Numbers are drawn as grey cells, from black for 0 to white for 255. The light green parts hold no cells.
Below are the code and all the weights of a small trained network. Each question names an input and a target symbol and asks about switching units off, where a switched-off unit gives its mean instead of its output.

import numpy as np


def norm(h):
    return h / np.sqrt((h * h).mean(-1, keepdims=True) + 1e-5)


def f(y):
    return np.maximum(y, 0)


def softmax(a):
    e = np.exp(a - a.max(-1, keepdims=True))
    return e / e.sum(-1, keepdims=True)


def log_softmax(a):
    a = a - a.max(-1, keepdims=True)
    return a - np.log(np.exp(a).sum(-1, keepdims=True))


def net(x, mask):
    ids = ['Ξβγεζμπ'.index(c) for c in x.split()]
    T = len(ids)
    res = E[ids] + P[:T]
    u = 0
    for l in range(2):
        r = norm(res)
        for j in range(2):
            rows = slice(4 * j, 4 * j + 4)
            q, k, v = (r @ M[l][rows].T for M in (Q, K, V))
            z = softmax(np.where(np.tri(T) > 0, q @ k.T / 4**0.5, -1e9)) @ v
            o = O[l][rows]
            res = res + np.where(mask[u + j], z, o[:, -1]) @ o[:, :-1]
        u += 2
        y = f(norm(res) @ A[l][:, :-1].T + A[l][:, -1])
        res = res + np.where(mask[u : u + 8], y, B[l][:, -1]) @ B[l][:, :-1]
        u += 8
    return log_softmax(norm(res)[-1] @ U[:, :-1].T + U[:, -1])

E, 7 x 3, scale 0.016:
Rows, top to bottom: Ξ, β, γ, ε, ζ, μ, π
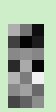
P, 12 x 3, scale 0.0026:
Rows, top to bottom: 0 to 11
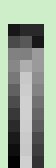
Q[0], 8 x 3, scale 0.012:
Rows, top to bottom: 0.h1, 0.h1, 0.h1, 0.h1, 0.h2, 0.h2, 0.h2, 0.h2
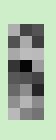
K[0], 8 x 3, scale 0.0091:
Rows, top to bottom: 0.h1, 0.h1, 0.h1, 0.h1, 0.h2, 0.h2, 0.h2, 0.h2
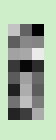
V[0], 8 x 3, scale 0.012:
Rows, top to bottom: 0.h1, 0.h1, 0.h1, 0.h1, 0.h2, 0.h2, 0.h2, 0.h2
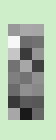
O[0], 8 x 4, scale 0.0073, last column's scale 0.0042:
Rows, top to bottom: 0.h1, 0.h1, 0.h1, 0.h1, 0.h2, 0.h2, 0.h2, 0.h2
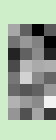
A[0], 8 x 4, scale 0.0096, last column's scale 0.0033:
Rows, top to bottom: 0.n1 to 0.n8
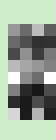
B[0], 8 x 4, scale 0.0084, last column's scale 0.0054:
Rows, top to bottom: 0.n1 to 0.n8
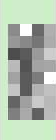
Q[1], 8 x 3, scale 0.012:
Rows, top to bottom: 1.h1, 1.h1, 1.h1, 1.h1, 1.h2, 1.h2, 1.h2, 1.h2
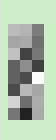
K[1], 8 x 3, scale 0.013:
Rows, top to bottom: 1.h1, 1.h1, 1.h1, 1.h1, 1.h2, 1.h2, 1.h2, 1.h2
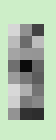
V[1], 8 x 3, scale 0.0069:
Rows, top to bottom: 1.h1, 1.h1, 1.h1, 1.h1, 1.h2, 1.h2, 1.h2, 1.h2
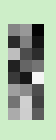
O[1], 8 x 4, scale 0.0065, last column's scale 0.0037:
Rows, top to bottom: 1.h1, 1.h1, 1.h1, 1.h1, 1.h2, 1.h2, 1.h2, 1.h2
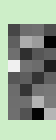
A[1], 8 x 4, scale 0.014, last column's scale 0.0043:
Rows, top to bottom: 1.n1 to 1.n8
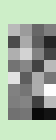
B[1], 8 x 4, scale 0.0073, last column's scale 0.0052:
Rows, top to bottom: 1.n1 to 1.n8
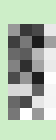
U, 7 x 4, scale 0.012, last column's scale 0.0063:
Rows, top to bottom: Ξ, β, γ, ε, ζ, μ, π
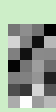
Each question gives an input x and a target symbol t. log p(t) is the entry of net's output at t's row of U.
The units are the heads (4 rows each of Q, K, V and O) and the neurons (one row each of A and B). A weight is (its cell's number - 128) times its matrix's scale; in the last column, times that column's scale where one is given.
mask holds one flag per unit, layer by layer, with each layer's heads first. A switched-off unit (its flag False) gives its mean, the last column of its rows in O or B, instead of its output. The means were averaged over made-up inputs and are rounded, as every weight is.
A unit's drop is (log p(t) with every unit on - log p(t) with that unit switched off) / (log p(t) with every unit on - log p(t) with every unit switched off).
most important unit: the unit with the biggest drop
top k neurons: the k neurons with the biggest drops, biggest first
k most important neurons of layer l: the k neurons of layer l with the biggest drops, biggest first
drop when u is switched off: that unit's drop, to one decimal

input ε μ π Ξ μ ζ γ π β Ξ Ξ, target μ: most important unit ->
1.n7
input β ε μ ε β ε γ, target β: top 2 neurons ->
[0.n5; 0.n4]
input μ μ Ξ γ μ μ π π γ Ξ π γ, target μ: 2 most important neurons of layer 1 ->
[1.n7; 1.n4]
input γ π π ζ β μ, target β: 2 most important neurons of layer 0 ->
[0.n6; 0.n5]
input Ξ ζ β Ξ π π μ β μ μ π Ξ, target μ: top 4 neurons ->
[1.n7; 1.n4; 1.n6; 1.n5]
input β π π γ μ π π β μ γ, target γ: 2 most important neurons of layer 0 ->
[0.n5; 0.n1]
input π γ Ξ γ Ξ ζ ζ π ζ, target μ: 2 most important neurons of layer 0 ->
[0.n8; 0.n6]
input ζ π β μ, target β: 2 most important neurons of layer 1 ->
[1.n5; 1.n3]
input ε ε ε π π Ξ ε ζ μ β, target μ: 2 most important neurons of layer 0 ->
[0.n7; 0.n1]
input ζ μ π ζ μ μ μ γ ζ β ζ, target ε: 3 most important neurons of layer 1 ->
[1.n8; 1.n2; 1.n6]
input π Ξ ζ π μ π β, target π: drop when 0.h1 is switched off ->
0.7
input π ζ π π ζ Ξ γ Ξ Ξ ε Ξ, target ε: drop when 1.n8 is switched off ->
0.3
